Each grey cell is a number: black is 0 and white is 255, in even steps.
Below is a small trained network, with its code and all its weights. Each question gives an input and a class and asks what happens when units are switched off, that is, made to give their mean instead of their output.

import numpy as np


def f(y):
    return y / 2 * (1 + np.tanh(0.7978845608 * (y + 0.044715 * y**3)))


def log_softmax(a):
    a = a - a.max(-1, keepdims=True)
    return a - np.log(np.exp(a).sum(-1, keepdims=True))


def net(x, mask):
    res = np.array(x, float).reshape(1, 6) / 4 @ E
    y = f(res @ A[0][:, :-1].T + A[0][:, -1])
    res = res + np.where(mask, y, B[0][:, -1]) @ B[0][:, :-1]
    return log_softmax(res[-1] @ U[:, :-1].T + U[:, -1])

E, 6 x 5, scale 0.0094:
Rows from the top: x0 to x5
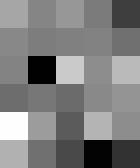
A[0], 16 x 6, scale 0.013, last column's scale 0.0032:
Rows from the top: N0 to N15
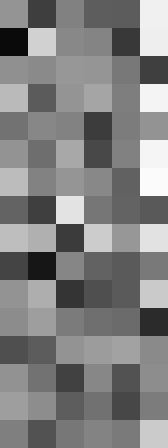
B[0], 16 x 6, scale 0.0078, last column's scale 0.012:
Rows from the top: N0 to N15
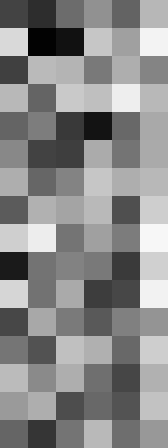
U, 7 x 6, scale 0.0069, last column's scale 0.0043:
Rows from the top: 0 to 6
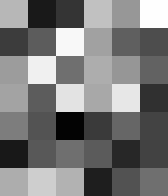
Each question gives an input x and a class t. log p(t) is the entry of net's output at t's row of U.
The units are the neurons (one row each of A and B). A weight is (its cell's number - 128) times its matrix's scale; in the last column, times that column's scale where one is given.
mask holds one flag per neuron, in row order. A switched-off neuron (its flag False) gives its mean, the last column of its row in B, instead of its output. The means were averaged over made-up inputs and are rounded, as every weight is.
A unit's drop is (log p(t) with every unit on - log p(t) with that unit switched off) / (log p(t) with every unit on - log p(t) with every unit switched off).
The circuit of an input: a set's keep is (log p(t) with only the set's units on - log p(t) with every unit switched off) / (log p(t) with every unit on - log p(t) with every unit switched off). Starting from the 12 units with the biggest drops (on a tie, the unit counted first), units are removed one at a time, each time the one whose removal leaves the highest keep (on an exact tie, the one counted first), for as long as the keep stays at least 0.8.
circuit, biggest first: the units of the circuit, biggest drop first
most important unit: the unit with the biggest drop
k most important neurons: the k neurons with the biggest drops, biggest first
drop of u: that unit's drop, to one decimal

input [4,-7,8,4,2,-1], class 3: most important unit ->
N3
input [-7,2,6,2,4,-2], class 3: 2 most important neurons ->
[N1, N3]
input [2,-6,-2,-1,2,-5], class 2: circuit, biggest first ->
[N8, N1]
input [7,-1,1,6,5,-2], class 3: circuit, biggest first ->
[N3, N1]
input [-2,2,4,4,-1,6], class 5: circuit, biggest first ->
[N1, N9]
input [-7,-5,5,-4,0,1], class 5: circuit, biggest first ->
[N1, N8]
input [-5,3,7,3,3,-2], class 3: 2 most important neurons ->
[N3, N1]
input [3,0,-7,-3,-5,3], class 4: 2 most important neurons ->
[N1, N4]
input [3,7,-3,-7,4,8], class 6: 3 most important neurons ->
[N10, N1, N13]
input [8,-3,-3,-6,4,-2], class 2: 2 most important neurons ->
[N6, N8]
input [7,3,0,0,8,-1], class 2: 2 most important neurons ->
[N8, N1]
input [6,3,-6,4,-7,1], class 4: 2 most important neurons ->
[N4, N3]
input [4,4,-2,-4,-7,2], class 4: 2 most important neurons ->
[N1, N4]
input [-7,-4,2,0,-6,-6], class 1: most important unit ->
N12
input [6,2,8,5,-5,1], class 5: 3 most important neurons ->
[N9, N0, N5]
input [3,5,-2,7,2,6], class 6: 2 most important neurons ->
[N1, N10]
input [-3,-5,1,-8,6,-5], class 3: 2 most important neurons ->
[N3, N14]
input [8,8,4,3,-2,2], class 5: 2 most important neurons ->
[N1, N9]
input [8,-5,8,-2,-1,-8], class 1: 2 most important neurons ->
[N7, N1]
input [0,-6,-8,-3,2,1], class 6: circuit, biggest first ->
[N10]
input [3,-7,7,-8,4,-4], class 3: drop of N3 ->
0.2
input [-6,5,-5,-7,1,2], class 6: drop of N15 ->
0.1
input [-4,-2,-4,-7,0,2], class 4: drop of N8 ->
0.2
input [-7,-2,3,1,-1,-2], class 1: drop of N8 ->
0.1
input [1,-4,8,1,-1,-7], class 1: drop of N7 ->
0.1
